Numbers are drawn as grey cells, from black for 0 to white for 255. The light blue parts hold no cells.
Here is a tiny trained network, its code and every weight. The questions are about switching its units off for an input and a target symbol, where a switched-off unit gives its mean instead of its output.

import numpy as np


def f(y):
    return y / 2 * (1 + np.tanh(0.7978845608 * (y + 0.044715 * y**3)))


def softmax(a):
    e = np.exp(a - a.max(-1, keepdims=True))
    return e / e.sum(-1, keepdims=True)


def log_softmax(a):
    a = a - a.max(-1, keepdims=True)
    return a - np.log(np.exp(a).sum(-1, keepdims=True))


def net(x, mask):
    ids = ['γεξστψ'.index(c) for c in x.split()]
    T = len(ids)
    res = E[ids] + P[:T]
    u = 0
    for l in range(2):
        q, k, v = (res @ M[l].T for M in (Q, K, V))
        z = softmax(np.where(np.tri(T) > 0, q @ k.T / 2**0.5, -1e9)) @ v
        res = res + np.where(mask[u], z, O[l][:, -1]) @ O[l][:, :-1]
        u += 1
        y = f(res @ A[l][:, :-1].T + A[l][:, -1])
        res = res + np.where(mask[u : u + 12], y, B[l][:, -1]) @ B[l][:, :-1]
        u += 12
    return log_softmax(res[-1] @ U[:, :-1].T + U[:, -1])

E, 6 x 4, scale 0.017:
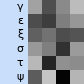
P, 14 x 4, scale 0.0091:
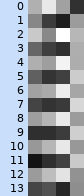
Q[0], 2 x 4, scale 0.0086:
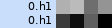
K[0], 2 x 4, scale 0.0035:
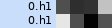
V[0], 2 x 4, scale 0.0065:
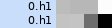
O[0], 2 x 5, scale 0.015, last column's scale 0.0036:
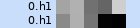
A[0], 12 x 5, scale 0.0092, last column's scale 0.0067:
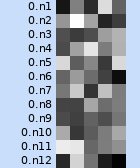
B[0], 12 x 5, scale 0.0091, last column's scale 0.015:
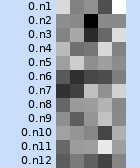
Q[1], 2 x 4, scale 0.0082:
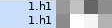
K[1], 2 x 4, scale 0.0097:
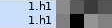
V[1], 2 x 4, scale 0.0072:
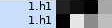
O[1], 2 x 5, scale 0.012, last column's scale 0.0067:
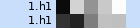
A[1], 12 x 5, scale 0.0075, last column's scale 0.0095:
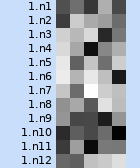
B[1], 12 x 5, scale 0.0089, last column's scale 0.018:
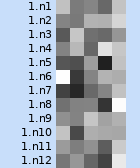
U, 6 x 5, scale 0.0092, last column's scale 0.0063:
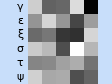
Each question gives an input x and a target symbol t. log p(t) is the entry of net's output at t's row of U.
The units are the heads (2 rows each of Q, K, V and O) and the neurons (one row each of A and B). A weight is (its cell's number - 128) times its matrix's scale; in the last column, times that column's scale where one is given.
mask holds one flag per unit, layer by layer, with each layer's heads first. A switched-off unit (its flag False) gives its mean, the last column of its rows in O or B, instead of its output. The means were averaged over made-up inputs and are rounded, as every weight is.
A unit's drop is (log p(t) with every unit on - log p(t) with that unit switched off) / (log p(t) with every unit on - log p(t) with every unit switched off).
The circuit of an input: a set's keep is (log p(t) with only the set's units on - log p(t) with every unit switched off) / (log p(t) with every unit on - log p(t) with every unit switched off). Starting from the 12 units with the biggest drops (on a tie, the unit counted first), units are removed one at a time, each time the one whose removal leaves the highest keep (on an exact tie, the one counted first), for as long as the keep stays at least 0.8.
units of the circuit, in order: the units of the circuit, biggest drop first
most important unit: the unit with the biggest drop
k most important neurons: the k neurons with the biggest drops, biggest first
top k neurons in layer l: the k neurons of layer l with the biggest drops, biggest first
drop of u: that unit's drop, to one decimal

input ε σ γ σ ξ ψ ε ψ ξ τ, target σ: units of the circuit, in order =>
0.n3, 1.n4, 0.n7, 1.h1
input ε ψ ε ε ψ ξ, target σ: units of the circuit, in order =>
0.n3, 1.n4, 1.n5, 0.n7
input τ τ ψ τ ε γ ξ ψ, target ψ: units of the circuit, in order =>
0.n7, 1.h1, 0.n5
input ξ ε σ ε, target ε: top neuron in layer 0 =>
0.n2
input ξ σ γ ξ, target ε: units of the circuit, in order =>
0.h1, 0.n2, 1.h1, 0.n6
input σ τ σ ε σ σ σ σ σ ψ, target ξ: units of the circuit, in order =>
1.h1, 0.n7, 1.n2
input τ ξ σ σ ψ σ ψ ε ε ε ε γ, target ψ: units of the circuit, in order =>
1.h1, 0.n5, 0.n7
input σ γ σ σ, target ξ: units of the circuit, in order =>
1.n2, 1.n6
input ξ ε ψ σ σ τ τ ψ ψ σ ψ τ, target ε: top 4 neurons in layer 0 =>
0.n7, 0.n2, 0.n1, 0.n6
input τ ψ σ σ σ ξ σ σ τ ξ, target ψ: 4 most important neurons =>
0.n5, 1.n5, 1.n9, 0.n7
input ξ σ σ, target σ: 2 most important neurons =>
0.n5, 1.n6
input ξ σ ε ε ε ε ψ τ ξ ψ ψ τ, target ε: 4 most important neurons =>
0.n2, 0.n7, 0.n1, 0.n6
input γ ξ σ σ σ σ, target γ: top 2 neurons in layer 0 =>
0.n1, 0.n11
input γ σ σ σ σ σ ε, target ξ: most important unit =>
0.n3
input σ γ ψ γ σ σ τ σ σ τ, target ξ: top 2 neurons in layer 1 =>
1.n4, 1.n2
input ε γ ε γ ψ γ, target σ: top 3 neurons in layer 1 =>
1.n4, 1.n12, 1.n8
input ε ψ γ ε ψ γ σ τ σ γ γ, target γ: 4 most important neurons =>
1.n6, 0.n3, 0.n7, 1.n7
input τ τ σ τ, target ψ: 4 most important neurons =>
1.n5, 1.n9, 0.n5, 0.n7
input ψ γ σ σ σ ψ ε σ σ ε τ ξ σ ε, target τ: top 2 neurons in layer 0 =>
0.n2, 0.n11
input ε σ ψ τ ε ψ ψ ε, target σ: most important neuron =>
0.n3
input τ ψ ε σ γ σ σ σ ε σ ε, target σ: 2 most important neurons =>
0.n7, 0.n4
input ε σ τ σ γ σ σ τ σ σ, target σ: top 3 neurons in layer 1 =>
1.n4, 1.n8, 1.n12
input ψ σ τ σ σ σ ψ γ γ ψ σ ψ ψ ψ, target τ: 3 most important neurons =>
0.n2, 1.n2, 0.n7
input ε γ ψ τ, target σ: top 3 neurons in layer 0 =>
0.n7, 0.n3, 0.n1
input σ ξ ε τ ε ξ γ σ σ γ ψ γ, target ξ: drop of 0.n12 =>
0.0
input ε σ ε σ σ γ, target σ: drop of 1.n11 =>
0.1
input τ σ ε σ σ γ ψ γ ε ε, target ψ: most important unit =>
1.n5
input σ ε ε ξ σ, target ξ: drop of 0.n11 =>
-0.1
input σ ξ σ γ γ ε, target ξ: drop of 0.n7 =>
0.2
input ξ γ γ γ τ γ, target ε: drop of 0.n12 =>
0.2
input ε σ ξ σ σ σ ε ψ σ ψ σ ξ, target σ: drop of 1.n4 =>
0.2
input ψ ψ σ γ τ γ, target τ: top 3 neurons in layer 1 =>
1.n2, 1.n10, 1.n8
